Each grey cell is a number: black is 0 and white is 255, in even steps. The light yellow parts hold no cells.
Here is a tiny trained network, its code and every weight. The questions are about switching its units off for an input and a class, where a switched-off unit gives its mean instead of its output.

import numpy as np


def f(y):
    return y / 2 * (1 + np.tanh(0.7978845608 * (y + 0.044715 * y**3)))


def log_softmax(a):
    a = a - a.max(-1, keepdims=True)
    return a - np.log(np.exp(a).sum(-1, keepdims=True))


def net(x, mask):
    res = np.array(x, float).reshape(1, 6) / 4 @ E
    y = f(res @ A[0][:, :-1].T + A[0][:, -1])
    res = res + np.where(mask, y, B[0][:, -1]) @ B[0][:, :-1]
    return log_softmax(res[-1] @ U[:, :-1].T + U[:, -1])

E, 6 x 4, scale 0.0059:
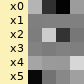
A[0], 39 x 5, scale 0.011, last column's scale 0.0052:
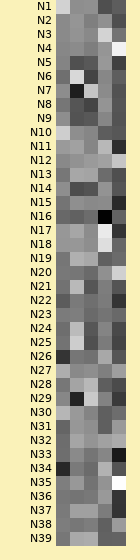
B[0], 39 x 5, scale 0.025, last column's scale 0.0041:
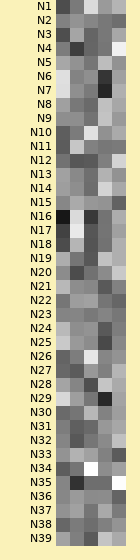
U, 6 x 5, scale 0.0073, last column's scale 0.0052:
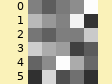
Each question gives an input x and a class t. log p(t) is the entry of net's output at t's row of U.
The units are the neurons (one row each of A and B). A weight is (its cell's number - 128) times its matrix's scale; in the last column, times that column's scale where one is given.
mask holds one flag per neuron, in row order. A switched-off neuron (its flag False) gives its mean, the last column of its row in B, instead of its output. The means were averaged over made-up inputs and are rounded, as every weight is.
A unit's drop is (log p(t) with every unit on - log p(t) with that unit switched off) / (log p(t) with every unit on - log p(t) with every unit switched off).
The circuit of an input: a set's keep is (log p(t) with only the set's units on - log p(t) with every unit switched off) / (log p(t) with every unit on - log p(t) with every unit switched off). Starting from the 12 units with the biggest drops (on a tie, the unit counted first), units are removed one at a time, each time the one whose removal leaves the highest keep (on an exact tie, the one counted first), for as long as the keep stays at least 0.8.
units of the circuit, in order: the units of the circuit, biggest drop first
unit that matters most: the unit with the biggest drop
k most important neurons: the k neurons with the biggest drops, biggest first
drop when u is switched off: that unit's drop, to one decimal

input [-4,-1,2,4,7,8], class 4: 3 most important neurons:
N34; N26; N16
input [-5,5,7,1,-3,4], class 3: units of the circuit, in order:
N6; N25
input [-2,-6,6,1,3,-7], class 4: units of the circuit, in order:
N1; N10
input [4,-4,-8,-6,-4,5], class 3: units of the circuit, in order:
N7; N29
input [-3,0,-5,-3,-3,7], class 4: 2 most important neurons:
N34; N26
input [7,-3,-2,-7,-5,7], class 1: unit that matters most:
N8
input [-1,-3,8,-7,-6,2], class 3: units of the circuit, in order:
N6; N25
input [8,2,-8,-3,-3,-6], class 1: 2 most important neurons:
N14; N9
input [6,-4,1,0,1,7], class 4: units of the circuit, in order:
N34; N26
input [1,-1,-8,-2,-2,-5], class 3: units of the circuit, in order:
N7; N29
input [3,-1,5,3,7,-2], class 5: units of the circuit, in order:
N17; N18
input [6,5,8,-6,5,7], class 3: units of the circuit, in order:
N6; N25
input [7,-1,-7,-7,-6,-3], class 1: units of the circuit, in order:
N14; N9
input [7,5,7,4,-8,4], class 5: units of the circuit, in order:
N16
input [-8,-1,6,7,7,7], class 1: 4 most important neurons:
N19; N39; N28; N13
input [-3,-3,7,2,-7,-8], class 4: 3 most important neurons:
N1; N10; N30
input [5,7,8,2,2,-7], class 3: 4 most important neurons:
N6; N25; N21; N24
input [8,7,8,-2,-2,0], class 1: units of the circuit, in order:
N8; N14
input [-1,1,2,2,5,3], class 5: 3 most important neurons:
N17; N18; N3
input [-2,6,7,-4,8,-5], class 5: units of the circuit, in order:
N17
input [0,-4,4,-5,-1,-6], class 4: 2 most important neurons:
N1; N10
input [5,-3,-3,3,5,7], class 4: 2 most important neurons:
N34; N26
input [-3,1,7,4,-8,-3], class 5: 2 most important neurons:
N16; N7
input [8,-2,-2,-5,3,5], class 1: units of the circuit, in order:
N14; N8
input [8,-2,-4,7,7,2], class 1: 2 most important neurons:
N14; N5
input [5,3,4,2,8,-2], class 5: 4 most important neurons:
N17; N18; N3; N11
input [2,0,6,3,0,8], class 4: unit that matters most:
N34
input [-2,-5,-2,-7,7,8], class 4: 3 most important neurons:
N34; N26; N16
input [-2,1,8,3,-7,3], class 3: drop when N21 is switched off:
0.1
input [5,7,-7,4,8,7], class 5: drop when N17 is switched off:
0.6
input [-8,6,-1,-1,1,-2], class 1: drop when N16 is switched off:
0.0
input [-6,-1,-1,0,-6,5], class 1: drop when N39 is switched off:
0.3
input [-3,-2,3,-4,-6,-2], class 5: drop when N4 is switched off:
0.1
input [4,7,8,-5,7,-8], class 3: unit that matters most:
N6
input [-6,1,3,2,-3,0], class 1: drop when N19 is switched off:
0.3
